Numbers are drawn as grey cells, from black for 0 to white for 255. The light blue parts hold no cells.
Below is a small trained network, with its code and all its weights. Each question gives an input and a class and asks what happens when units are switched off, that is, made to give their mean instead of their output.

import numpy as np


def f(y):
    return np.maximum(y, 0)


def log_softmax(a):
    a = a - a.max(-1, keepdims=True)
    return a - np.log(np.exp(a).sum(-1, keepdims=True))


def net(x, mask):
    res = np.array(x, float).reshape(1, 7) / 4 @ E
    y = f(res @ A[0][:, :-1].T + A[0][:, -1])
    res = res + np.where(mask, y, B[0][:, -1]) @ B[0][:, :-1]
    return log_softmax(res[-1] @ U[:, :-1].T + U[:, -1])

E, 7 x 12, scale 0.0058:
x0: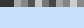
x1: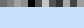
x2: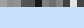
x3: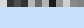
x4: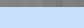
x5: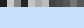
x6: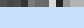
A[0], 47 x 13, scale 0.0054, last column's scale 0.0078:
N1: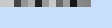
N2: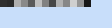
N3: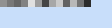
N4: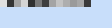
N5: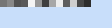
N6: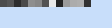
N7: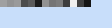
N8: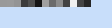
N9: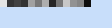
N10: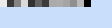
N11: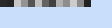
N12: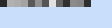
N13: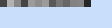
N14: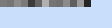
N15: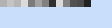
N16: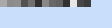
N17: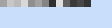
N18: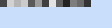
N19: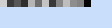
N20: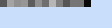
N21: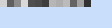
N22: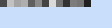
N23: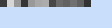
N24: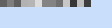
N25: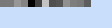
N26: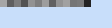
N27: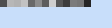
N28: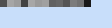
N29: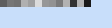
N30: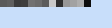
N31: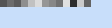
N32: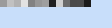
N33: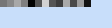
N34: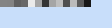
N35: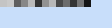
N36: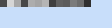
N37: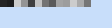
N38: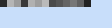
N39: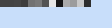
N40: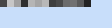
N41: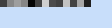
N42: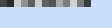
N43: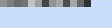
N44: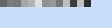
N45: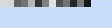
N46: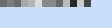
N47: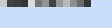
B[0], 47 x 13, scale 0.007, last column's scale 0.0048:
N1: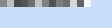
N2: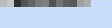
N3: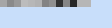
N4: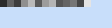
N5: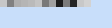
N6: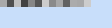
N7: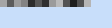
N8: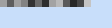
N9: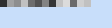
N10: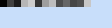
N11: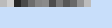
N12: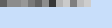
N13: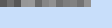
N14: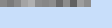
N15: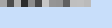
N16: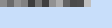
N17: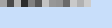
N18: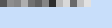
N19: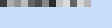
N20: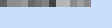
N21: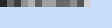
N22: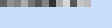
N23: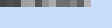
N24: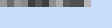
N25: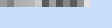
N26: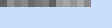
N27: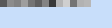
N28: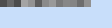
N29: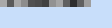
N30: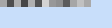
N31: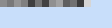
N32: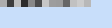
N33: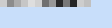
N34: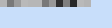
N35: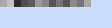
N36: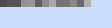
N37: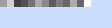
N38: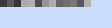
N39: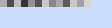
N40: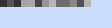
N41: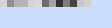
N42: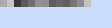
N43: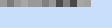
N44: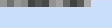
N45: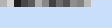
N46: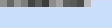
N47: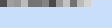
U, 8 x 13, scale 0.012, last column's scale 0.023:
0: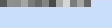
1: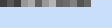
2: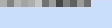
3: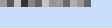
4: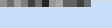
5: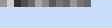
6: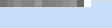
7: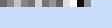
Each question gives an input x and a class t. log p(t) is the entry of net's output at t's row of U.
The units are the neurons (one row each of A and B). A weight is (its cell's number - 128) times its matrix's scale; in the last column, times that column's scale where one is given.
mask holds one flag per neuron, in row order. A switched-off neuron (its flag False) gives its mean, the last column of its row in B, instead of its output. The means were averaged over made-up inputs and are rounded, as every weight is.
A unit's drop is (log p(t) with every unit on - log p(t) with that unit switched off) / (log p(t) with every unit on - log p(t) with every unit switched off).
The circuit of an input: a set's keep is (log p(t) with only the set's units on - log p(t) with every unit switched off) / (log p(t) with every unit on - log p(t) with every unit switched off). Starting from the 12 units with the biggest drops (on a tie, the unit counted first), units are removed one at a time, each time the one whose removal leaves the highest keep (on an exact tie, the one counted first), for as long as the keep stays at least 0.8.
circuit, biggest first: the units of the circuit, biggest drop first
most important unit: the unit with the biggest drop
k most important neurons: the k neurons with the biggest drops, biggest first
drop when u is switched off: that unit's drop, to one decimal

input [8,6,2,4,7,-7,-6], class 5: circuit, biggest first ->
[N37, N11]
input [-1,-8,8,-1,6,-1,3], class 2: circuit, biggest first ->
[N5]
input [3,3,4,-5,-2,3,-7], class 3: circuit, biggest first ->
[N32, N17]
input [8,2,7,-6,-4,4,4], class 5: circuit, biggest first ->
[N37, N11]
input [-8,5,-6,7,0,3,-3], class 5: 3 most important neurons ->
[N1, N45, N35]
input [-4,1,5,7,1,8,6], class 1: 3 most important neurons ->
[N40, N38, N23]
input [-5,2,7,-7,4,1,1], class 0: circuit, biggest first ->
[N18, N22]
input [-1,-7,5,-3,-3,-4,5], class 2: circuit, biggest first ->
[N5, N34]
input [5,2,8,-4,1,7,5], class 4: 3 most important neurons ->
[N8, N7, N16]
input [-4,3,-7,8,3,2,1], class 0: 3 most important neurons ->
[N9, N19, N47]
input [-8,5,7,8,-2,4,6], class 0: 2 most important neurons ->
[N9, N19]
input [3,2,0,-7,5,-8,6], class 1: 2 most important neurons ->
[N10, N4]
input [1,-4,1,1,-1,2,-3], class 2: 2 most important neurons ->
[N5, N1]
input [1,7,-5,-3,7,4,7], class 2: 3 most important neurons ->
[N41, N33, N17]
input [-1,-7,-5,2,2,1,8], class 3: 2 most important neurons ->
[N6, N39]
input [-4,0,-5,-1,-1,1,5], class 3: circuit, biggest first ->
[N39, N6]
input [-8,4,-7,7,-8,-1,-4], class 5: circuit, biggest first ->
[N1]
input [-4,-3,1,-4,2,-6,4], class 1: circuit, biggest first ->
[N10, N21]
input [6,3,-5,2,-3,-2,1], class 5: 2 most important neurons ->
[N37, N11]
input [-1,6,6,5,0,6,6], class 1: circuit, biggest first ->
[N40]
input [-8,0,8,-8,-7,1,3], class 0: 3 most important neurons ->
[N18, N22, N12]
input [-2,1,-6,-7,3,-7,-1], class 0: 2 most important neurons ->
[N18, N22]
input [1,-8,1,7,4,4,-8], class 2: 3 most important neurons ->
[N5, N34, N3]
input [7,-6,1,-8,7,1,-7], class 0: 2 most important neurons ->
[N18, N22]
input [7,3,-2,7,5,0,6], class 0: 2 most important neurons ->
[N9, N19]
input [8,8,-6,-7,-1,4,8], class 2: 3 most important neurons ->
[N41, N33, N25]
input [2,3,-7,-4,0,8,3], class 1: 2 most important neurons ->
[N38, N40]
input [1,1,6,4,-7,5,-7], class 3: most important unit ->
N32
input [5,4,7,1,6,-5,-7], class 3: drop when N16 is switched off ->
-0.1
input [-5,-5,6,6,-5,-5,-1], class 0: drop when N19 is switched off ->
0.5
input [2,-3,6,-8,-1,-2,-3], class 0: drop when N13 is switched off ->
0.0
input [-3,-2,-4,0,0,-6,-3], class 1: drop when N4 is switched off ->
0.1
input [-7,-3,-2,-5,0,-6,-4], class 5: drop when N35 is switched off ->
0.2
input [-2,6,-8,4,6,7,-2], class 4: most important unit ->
N31
